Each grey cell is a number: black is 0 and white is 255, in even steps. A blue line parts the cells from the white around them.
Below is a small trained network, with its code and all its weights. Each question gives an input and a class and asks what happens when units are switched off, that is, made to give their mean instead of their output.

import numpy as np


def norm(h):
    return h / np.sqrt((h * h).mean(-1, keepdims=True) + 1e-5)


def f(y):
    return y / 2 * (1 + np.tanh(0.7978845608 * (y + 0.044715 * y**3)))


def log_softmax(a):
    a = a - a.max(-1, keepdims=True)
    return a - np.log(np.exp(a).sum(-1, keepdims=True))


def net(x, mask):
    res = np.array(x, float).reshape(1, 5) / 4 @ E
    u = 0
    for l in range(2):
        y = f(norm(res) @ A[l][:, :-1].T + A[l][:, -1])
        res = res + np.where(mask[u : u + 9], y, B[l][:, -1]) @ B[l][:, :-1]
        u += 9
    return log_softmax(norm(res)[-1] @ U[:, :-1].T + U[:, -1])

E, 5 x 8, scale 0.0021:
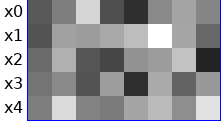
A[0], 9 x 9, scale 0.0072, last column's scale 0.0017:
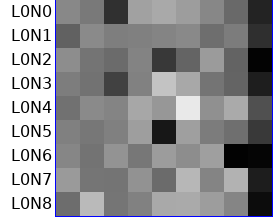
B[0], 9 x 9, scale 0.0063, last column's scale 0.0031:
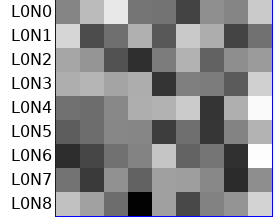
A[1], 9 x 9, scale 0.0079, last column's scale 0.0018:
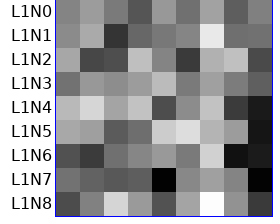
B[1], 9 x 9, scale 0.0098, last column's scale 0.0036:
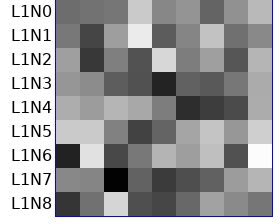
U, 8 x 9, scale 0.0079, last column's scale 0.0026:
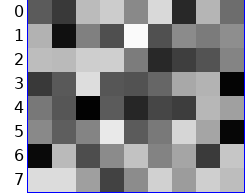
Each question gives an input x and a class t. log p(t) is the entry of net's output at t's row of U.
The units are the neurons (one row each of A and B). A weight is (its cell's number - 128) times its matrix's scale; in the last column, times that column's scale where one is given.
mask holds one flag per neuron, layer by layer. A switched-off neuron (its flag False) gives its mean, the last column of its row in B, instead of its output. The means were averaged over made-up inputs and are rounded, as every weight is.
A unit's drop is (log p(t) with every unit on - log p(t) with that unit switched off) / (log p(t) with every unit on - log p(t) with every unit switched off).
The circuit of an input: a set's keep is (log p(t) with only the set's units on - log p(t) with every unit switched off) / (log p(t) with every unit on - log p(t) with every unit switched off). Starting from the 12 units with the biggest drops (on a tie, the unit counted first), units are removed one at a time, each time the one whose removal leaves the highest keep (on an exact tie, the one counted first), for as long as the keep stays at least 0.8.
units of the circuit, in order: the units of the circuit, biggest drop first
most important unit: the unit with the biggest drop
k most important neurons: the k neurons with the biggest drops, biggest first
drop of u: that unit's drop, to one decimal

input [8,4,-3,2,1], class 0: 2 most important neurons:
L0N4, L0N5
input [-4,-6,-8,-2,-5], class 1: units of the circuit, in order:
L1N2
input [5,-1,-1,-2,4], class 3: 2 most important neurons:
L1N8, L0N2
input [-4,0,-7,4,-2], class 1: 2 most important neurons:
L1N2, L0N4
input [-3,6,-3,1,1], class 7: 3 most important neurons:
L0N4, L1N5, L0N8
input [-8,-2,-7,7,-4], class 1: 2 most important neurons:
L1N2, L0N4
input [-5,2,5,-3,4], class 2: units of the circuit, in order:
L0N3, L1N4
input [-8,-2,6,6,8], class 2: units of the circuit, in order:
L0N3, L1N4
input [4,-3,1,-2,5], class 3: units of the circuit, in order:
L1N8, L0N2, L0N8
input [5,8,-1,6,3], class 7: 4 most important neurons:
L1N5, L0N8, L0N6, L1N0
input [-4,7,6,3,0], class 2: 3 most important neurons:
L0N3, L0N0, L1N4
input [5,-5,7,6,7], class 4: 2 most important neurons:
L1N7, L0N5
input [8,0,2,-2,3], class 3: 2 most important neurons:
L1N8, L0N6
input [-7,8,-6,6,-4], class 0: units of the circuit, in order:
L0N4
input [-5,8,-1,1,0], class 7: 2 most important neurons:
L0N4, L0N8
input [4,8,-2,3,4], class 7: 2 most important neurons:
L1N5, L0N8
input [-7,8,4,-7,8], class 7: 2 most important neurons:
L0N4, L1N5
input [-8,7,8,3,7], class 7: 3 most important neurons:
L0N4, L1N5, L0N8
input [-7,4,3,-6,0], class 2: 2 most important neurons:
L0N3, L0N0
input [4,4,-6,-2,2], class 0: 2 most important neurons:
L0N4, L0N8
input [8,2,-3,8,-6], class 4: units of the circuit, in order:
L1N7
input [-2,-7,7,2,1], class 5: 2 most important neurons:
L1N1, L0N5
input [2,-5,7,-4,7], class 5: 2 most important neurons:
L1N1, L0N4
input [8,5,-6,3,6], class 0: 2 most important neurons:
L0N4, L0N5
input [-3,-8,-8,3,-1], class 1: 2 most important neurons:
L1N2, L0N3
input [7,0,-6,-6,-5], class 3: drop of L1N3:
0.1
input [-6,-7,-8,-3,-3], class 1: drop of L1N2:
0.2
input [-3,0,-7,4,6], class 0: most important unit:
L0N8
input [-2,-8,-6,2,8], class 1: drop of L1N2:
0.1
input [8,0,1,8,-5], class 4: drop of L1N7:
0.1
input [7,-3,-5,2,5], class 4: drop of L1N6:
0.1
